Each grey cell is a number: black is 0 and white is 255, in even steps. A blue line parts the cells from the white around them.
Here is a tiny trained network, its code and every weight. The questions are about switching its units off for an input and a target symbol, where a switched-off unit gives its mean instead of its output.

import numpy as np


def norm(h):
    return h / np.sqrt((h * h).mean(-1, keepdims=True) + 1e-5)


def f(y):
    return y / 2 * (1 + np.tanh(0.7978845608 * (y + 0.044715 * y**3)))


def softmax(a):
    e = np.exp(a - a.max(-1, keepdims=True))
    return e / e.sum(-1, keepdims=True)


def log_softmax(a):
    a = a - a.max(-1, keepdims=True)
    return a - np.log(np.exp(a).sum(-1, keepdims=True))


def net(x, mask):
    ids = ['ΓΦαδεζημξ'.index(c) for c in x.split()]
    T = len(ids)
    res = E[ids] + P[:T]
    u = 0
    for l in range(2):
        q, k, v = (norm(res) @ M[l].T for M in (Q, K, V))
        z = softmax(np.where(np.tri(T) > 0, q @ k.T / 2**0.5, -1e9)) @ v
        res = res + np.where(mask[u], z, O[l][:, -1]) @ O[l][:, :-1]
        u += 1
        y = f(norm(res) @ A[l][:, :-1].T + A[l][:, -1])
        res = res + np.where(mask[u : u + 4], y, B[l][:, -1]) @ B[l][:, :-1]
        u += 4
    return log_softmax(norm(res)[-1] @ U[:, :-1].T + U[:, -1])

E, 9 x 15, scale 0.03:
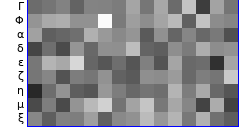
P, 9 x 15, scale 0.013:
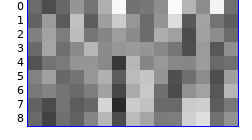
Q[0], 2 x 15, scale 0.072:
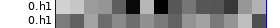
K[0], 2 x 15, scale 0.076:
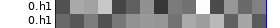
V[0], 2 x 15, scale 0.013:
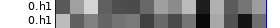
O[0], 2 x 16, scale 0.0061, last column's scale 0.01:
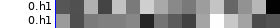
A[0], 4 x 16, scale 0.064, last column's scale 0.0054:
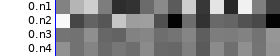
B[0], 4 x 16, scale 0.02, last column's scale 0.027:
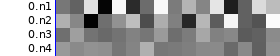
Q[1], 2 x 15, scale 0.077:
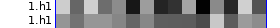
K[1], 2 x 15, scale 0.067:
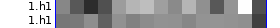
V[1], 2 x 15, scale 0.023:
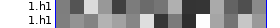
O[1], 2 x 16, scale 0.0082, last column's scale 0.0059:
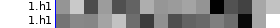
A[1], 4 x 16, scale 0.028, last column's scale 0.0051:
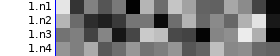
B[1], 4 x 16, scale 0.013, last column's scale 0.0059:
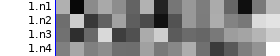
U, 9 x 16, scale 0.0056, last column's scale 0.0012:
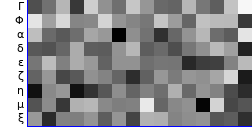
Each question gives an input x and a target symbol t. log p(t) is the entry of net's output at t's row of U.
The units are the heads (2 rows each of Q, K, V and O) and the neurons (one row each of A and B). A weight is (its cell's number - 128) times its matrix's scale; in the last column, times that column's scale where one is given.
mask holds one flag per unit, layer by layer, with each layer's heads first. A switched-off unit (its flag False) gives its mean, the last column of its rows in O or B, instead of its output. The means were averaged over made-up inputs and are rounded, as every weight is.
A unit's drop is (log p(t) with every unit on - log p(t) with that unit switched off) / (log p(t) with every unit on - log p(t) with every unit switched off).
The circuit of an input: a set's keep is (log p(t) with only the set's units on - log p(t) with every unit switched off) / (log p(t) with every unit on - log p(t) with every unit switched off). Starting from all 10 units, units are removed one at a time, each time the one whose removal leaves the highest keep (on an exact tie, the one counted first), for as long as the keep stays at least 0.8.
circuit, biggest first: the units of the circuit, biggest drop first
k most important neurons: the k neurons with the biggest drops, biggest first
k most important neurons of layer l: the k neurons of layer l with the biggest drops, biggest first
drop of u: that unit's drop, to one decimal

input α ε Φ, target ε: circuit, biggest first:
[0.n2 0.n1 1.h1]
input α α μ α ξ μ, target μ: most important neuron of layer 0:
[0.n2]
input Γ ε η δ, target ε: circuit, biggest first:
[0.n2 0.n1]
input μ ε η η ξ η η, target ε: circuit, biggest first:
[0.n2 0.h1]
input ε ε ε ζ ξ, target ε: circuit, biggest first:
[0.n2 0.n1]
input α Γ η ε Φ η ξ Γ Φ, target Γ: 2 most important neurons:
[0.n2 1.n4]
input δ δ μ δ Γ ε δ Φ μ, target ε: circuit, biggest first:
[0.n2 1.h1 0.n1]
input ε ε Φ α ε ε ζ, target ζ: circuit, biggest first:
[0.n2 1.n2 0.n1]
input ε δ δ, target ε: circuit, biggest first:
[0.n2 0.h1]
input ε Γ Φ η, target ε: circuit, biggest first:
[0.n2 0.n1]
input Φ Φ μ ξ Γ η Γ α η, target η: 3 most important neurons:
[0.n2 0.n1 1.n4]
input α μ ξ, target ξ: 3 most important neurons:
[0.n2 1.n1 0.n1]
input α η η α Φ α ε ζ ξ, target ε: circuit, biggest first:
[0.n2 1.h1 0.n1]
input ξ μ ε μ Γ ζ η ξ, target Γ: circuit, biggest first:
[0.n2]
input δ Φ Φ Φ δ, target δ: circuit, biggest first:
[0.n2 1.n3 0.n1]
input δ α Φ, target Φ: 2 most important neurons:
[0.n2 1.n4]
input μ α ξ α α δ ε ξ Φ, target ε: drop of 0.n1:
0.9
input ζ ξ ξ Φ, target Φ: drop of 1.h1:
0.4
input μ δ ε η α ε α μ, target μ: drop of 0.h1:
0.0
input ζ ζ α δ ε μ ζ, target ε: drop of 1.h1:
1.0
